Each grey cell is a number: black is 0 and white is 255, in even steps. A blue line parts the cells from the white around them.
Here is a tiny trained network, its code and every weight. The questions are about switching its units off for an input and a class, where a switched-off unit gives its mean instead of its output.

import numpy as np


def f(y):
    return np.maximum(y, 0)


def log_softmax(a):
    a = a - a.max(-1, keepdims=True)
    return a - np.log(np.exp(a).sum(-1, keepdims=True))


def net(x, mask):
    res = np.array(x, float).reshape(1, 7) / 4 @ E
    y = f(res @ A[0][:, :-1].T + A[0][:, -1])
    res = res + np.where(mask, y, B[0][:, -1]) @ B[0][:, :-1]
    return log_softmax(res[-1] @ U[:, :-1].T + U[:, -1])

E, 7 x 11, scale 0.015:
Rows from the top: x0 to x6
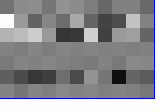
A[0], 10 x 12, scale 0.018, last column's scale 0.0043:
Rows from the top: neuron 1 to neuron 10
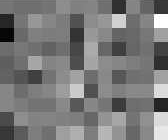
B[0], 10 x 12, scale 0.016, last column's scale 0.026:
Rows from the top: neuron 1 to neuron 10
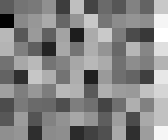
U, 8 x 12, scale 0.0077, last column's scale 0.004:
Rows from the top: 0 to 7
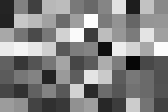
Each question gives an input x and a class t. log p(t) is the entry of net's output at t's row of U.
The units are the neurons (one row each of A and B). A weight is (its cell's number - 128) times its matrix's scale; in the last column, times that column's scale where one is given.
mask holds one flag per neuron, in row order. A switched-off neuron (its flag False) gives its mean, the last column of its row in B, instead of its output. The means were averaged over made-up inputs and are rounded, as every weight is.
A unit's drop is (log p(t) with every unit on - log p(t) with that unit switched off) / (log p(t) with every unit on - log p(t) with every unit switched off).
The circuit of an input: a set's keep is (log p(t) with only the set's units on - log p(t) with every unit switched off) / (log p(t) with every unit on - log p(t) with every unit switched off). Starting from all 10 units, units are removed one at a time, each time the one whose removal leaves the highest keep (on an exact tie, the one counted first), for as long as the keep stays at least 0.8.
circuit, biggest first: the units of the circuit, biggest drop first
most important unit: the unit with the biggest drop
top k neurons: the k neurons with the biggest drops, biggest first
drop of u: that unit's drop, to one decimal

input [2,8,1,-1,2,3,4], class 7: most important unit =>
neuron 6
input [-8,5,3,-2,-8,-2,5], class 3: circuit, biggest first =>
(neuron 3; neuron 6)
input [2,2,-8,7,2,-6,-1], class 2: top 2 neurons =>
(neuron 7; neuron 2)
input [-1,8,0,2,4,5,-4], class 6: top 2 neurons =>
(neuron 1; neuron 6)
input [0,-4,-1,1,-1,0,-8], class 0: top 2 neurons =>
(neuron 2; neuron 9)
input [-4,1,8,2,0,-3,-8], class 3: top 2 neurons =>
(neuron 2; neuron 3)
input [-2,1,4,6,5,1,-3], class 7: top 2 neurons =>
(neuron 3; neuron 2)
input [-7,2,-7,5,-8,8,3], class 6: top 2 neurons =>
(neuron 1; neuron 6)
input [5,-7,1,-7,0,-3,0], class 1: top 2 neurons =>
(neuron 2; neuron 5)
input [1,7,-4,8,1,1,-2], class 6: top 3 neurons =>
(neuron 6; neuron 4; neuron 1)
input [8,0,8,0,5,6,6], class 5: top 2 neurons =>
(neuron 3; neuron 5)
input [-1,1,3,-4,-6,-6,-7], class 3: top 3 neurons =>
(neuron 2; neuron 3; neuron 10)
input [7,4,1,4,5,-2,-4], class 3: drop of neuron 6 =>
0.2
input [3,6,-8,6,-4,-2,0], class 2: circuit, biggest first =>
(neuron 7)
